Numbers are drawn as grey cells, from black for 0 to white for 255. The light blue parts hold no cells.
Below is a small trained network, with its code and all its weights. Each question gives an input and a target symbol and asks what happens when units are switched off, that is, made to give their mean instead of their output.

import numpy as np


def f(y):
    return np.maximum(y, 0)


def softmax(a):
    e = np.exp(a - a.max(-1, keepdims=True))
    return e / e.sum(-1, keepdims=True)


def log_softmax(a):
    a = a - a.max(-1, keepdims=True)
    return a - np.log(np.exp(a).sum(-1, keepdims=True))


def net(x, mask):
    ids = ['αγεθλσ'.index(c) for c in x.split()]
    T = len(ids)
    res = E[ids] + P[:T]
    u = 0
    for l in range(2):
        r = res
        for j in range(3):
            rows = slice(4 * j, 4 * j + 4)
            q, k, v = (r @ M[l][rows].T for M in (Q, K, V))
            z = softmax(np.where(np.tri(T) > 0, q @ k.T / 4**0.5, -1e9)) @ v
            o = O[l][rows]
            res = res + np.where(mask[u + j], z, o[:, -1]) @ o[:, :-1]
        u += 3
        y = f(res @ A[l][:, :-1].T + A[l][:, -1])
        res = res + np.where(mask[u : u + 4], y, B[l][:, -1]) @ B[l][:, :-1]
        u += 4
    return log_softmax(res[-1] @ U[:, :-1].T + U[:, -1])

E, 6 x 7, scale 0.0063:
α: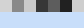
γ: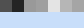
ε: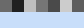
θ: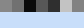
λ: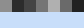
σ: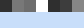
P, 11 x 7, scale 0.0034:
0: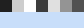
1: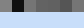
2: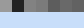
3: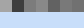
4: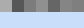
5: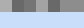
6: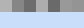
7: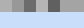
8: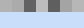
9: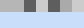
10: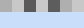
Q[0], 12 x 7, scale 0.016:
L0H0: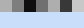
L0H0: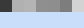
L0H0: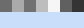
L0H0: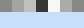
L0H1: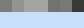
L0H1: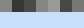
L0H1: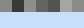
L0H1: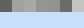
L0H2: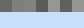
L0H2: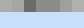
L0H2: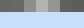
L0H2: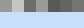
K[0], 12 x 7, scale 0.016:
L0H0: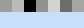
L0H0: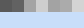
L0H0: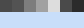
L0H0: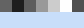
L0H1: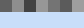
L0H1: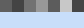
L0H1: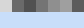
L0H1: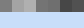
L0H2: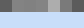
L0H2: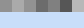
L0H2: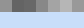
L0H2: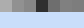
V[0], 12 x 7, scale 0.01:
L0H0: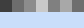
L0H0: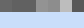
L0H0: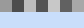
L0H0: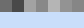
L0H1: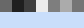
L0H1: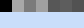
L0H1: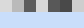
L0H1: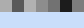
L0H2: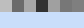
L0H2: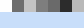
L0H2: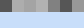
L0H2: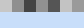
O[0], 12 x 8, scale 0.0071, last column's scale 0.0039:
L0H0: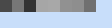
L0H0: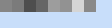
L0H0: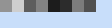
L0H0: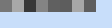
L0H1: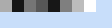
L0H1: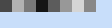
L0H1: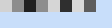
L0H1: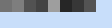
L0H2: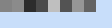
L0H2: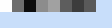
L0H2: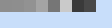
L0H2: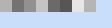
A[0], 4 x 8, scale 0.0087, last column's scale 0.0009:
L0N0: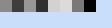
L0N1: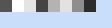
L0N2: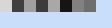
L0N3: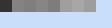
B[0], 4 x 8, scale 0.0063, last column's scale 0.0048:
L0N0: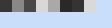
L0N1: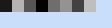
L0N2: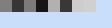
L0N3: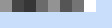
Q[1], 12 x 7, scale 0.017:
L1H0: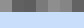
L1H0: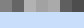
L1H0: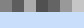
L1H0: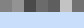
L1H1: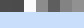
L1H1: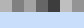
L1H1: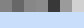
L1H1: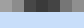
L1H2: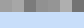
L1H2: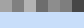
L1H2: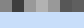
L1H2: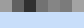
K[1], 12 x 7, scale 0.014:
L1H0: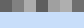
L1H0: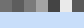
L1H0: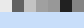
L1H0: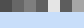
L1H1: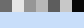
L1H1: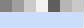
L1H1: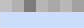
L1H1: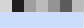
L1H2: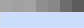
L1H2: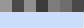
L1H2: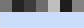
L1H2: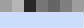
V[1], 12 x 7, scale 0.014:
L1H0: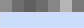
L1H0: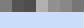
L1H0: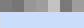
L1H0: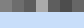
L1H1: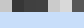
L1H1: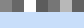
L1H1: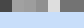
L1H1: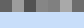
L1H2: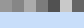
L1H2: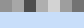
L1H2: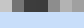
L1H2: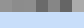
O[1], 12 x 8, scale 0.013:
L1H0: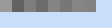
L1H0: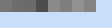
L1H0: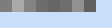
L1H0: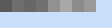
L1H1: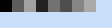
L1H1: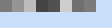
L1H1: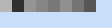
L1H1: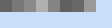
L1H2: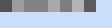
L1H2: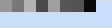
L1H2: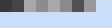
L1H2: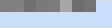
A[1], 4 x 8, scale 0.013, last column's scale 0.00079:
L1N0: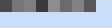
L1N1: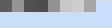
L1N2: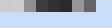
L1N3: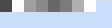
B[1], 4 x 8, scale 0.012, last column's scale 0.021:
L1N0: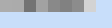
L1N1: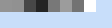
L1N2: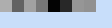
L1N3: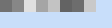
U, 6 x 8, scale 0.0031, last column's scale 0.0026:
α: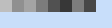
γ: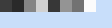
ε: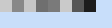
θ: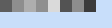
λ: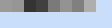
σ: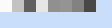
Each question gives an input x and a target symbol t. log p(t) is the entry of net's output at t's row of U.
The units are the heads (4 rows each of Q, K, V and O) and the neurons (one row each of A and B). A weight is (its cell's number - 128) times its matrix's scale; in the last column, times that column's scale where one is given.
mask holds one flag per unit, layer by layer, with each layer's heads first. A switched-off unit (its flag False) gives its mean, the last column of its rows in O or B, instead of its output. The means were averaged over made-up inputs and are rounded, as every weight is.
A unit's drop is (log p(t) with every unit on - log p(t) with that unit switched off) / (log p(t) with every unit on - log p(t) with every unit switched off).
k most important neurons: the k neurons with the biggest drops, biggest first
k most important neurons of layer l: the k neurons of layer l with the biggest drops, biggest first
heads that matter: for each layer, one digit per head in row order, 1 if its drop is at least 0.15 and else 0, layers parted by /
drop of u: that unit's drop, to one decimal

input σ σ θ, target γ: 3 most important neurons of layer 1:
(L1N1 L1N0 L1N3)
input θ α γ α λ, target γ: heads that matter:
011 / 001
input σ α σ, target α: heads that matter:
111 / 011
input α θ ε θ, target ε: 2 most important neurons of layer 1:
(L1N3 L1N1)
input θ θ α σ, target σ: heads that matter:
100 / 010
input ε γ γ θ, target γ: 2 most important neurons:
(L0N0 L0N1)
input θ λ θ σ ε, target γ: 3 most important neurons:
(L0N0 L0N1 L1N1)
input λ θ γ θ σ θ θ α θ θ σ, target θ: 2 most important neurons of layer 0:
(L0N3 L0N0)
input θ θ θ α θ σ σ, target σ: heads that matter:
101 / 010
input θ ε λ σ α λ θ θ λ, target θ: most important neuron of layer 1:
(L1N3)
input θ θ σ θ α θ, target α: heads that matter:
110 / 110
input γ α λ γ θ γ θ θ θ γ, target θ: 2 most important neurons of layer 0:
(L0N0 L0N2)
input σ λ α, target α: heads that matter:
110 / 010
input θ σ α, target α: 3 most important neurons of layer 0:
(L0N3 L0N0 L0N2)
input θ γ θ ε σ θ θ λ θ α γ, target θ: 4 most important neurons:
(L0N2 L0N0 L1N3 L1N1)
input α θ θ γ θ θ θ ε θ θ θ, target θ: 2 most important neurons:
(L1N3 L0N2)
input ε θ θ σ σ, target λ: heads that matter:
110 / 100
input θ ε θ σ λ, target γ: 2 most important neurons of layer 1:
(L1N1 L1N0)
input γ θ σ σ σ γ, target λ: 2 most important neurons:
(L1N1 L1N3)
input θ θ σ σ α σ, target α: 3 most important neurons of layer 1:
(L1N2 L1N0 L1N3)
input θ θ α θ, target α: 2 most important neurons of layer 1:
(L1N2 L1N3)
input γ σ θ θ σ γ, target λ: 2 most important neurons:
(L1N1 L0N3)
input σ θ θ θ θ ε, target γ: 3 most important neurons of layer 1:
(L1N1 L1N0 L1N3)
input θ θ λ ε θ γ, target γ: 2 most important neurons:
(L0N1 L1N1)
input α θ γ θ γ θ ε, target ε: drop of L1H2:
0.0
